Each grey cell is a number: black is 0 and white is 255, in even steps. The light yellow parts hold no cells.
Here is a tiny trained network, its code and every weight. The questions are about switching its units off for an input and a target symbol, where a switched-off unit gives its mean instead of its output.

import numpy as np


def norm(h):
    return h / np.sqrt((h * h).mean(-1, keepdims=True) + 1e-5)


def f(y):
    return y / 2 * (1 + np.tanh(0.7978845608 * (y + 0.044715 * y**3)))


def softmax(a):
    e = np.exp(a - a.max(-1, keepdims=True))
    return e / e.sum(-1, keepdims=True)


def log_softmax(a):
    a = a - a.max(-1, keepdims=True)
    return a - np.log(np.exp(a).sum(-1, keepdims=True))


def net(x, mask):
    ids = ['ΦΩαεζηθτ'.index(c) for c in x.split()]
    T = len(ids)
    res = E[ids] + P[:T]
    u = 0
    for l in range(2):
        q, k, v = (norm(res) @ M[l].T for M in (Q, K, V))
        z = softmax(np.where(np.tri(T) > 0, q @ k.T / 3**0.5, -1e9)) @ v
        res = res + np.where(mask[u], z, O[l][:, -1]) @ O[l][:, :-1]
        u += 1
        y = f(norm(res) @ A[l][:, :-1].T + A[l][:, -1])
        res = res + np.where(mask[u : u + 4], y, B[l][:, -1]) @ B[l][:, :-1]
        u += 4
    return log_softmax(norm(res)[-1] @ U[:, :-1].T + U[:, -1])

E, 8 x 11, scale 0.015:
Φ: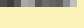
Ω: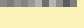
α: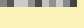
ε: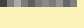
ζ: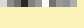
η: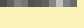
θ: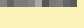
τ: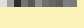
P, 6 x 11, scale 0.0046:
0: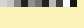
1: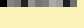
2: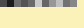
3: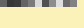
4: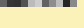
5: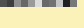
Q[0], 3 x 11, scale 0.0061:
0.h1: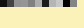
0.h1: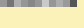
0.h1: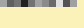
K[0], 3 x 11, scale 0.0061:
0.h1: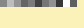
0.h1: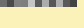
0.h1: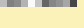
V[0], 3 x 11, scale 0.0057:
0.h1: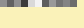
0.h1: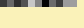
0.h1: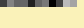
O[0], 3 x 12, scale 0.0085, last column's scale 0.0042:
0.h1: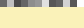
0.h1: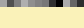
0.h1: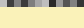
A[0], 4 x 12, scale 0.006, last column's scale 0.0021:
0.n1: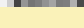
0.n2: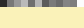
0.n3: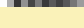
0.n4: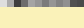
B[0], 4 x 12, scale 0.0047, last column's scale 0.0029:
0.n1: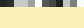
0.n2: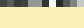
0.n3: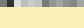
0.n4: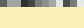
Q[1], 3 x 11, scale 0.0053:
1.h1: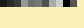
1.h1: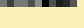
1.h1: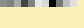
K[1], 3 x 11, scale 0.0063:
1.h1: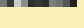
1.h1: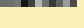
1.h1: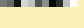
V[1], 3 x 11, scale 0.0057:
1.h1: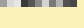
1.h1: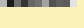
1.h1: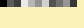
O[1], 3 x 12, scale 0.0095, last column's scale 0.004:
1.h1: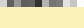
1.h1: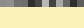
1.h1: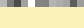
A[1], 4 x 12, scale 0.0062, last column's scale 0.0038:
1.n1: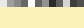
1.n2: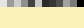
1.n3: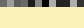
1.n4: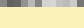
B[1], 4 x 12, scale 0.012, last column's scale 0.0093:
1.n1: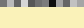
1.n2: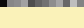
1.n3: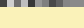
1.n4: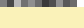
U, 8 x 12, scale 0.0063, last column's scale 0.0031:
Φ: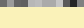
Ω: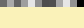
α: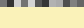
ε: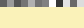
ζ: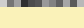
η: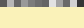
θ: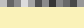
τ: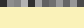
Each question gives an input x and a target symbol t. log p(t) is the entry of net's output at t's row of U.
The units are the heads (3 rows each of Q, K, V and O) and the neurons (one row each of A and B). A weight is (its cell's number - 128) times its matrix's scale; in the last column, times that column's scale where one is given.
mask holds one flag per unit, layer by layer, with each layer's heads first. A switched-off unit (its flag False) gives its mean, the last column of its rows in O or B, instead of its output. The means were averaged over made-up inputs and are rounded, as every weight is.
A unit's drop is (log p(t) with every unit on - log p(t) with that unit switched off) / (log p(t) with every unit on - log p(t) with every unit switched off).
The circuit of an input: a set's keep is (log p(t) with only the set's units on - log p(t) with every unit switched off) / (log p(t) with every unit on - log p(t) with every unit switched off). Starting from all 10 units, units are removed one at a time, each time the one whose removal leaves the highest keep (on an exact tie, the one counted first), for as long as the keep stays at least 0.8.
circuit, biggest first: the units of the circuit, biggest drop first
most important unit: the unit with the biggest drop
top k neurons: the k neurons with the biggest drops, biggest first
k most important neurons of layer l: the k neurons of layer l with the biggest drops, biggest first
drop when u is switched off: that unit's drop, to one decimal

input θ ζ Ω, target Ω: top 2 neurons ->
1.n1, 0.n2
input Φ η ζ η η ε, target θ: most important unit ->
0.h1
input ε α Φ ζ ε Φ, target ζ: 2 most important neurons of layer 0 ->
0.n1, 0.n2
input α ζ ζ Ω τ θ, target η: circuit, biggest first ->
0.h1, 1.n4
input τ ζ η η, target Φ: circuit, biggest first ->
1.h1, 0.h1, 1.n4
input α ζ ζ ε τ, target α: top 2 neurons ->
0.n3, 0.n4
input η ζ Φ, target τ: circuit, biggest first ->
1.h1, 0.h1, 1.n3
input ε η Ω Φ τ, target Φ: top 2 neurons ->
0.n4, 0.n3
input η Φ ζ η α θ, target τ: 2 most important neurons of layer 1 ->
1.n3, 1.n4
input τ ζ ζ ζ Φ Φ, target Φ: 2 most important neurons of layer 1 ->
1.n4, 1.n1
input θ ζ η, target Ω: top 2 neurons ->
1.n1, 0.n2
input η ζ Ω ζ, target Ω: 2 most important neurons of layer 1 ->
1.n1, 1.n4
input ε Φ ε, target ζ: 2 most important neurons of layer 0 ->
0.n2, 0.n1
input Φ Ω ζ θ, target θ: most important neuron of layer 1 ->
1.n1
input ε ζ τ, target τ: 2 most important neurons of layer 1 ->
1.n2, 1.n4
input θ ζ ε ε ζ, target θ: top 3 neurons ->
1.n1, 1.n4, 0.n2
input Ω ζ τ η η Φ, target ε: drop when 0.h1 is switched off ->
0.3
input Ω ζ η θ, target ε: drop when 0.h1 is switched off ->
0.3
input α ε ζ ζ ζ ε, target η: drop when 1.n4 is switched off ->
0.0
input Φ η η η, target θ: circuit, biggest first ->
0.h1
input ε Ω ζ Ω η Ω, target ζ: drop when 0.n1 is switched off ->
0.1
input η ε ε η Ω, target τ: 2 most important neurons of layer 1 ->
1.n3, 1.n4
